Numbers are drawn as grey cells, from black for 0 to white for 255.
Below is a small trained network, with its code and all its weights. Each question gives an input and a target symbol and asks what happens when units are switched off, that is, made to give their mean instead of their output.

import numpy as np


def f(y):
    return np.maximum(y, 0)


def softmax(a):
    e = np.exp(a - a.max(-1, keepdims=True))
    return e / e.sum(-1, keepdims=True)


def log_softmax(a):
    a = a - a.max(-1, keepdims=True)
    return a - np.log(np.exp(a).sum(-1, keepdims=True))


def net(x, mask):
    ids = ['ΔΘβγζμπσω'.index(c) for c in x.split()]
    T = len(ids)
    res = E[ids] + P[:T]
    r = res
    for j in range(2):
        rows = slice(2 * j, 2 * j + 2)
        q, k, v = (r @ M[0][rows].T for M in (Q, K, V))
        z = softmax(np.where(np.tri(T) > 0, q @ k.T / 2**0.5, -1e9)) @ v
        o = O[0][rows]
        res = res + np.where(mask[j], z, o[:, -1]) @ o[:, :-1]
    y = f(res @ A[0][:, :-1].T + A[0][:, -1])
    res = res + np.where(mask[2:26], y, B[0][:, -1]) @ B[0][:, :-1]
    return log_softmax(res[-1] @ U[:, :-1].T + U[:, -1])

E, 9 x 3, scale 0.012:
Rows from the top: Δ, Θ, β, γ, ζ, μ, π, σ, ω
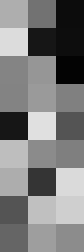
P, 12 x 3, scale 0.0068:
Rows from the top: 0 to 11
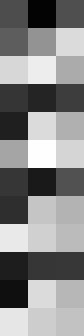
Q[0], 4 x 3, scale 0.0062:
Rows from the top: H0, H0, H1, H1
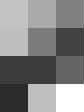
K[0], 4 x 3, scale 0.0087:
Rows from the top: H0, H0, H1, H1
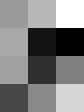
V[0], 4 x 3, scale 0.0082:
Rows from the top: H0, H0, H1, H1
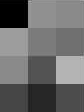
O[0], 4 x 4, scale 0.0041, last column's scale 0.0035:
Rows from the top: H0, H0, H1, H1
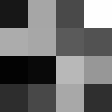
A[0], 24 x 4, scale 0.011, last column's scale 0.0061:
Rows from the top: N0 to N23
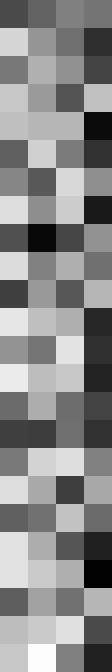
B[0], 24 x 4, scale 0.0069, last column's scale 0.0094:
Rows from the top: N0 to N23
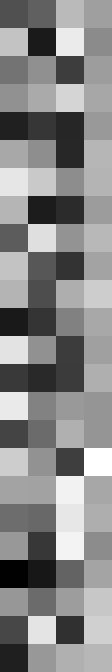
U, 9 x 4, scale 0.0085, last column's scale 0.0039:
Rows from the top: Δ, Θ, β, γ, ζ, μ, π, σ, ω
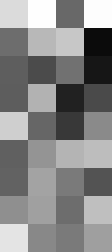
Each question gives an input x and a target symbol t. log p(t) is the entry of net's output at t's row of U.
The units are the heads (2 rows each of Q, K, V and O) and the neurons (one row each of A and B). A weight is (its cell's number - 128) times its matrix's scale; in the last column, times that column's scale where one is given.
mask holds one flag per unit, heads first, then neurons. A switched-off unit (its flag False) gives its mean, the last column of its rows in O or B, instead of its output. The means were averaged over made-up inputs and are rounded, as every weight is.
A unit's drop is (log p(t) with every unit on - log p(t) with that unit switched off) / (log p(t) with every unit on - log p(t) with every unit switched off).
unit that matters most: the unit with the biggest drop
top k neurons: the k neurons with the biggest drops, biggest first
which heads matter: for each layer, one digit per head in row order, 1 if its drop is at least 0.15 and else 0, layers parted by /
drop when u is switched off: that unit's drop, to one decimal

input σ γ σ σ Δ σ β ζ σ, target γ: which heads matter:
00
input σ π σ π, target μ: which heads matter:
01
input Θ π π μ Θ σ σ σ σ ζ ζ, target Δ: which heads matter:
00
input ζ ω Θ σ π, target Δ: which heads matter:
00
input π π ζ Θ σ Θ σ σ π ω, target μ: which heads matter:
01
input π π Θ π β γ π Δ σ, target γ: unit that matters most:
N22
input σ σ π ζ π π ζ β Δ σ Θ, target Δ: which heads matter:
00
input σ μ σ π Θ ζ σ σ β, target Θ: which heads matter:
00
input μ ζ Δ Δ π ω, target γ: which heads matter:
01
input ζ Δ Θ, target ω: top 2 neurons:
(N17 N9)
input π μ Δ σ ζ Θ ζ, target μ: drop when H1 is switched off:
0.2
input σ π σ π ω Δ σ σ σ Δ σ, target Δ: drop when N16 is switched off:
0.2
